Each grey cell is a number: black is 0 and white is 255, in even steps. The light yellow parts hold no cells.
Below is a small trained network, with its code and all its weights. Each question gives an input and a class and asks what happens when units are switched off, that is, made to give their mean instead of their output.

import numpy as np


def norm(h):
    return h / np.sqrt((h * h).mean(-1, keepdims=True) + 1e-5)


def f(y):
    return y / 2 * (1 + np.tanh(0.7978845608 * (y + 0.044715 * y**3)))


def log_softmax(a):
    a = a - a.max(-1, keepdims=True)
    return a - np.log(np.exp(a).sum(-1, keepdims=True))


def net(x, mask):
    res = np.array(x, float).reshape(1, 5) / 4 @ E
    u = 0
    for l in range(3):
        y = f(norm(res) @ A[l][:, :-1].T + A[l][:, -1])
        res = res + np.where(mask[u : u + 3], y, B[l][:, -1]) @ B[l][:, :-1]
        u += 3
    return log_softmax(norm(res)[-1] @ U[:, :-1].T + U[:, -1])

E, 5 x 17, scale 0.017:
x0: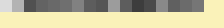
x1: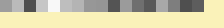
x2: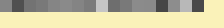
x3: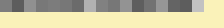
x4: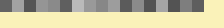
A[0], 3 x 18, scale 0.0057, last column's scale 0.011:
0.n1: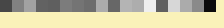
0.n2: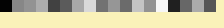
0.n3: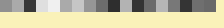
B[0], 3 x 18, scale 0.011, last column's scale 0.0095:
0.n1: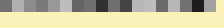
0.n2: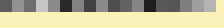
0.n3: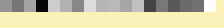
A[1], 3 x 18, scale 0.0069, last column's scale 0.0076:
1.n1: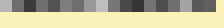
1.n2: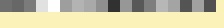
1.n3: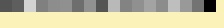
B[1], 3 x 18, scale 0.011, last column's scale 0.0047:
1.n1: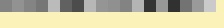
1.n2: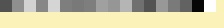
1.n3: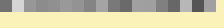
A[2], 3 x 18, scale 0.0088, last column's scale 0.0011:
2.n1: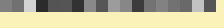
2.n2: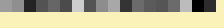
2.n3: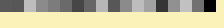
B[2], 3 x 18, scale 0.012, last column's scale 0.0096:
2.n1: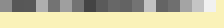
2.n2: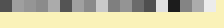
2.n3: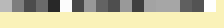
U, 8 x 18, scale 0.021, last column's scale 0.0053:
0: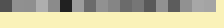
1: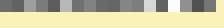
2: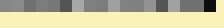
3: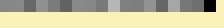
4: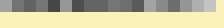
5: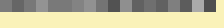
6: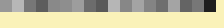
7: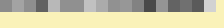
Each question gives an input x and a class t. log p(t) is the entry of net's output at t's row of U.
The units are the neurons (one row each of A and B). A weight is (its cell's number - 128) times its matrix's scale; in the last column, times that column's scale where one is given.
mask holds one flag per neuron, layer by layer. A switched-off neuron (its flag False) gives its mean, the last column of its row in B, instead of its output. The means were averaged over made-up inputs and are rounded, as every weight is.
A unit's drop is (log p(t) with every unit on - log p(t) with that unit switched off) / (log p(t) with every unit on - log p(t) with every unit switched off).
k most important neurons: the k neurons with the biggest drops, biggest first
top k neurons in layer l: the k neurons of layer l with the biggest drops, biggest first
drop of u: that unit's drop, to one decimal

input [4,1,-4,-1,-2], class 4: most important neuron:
[1.n2]
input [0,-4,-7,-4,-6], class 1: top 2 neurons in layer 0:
[0.n2 0.n1]
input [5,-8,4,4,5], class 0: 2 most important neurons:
[2.n3 2.n2]
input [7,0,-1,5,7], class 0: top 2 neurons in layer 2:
[2.n3 2.n2]
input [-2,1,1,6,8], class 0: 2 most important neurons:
[0.n2 2.n3]
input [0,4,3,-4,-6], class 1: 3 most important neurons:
[2.n2 1.n1 0.n2]
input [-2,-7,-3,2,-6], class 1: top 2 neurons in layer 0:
[0.n1 0.n2]
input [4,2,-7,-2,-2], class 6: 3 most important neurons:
[2.n2 1.n2 1.n1]
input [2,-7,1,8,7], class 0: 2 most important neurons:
[0.n2 2.n3]
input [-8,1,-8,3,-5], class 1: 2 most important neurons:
[2.n2 0.n3]
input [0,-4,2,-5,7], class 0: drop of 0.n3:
0.1
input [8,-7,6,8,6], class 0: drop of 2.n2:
0.3
